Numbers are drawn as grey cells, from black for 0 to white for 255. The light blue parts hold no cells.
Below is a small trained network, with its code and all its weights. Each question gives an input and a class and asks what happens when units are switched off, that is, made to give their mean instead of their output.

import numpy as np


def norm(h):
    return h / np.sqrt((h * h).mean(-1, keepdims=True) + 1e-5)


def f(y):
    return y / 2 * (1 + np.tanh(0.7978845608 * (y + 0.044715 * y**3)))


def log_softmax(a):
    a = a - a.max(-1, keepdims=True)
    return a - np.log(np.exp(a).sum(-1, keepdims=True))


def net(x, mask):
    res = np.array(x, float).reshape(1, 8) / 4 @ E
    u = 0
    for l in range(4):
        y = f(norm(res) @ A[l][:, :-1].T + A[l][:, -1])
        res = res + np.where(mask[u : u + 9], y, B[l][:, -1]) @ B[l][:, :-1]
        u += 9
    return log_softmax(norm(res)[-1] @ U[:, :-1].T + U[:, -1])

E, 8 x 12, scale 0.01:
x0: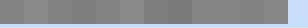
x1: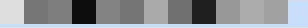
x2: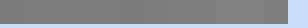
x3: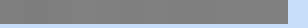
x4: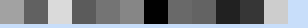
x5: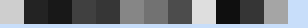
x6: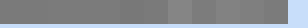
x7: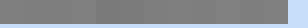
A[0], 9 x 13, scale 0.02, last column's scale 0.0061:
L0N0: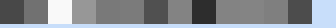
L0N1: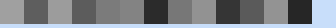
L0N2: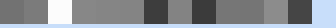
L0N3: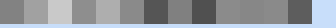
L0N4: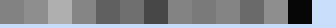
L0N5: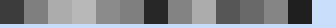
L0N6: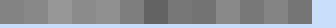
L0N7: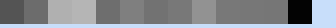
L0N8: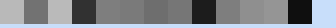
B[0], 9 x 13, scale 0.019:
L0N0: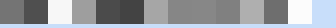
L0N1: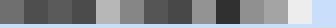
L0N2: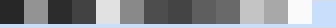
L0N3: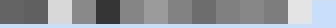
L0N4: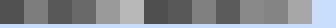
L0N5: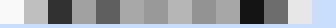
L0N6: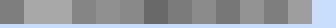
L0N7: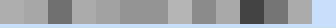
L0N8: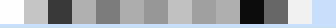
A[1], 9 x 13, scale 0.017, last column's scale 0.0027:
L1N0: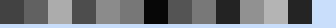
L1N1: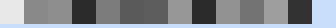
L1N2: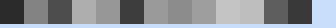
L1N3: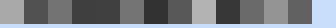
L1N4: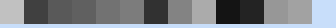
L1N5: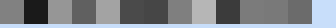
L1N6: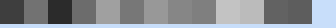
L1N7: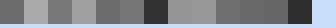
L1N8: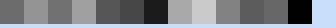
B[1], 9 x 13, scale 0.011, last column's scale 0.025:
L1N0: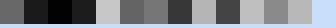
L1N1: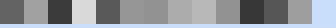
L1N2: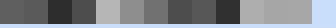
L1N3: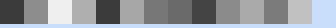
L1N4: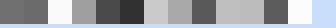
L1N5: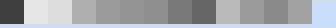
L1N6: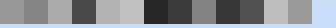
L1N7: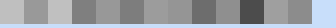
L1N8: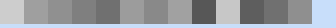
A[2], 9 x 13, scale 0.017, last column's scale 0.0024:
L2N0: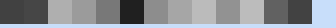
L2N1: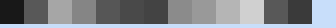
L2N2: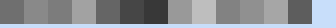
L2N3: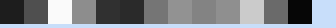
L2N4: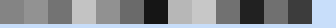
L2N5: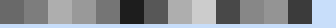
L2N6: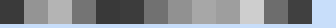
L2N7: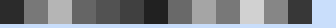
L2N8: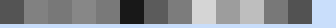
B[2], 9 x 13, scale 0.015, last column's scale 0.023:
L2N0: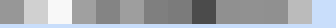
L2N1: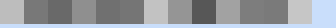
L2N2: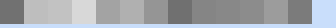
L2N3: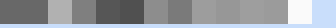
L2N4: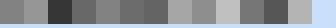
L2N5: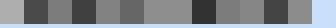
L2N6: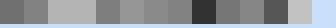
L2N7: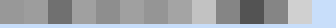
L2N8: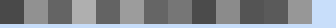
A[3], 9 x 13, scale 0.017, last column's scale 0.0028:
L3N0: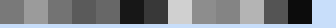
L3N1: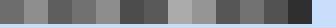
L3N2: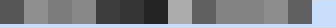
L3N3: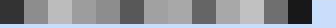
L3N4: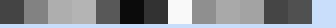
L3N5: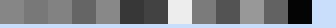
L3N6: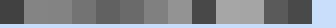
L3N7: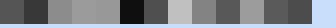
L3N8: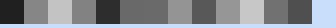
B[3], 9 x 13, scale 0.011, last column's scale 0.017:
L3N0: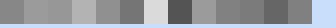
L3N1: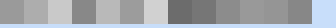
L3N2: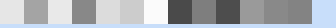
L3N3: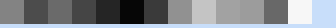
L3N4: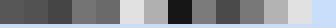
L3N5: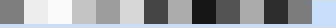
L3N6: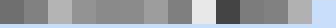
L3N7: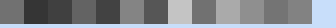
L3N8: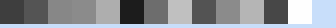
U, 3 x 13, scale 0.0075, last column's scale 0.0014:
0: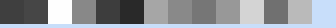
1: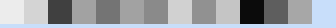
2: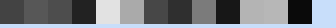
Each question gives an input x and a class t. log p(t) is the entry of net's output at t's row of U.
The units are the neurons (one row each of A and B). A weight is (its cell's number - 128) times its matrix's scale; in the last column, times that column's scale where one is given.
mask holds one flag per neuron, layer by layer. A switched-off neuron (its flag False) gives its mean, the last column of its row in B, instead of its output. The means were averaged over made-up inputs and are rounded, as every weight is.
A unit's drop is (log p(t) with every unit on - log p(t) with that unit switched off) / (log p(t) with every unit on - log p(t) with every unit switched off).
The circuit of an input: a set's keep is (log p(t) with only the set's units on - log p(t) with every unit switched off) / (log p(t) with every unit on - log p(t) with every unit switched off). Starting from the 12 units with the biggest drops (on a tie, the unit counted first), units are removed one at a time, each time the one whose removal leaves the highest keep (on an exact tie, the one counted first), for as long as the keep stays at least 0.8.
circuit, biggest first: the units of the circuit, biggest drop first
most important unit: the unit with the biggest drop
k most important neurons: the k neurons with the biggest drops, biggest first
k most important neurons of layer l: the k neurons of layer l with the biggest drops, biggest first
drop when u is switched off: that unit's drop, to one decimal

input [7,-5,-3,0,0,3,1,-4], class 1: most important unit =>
L0N5
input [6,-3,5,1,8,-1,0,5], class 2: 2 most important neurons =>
L0N2; L0N4
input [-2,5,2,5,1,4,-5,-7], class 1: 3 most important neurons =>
L0N8; L0N0; L0N3
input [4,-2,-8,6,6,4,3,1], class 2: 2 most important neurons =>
L0N1; L0N0
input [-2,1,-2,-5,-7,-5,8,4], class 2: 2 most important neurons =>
L0N0; L0N8
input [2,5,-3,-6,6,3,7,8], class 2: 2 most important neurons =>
L0N1; L0N5
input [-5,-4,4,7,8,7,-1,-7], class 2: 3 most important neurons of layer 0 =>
L0N1; L0N0; L0N3
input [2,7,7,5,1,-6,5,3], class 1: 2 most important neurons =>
L0N8; L1N4
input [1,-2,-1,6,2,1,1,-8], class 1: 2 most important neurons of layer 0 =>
L0N5; L0N7
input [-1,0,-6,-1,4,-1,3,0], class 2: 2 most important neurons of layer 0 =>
L0N2; L0N4
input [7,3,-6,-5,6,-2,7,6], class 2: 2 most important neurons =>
L0N2; L1N0
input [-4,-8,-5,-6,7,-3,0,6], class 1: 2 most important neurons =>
L0N5; L0N7
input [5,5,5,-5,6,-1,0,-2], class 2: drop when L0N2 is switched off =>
1.0
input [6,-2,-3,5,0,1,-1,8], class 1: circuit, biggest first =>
L0N5
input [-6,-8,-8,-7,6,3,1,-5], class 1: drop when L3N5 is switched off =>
0.0
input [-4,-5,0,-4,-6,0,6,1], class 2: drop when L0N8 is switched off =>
1.1
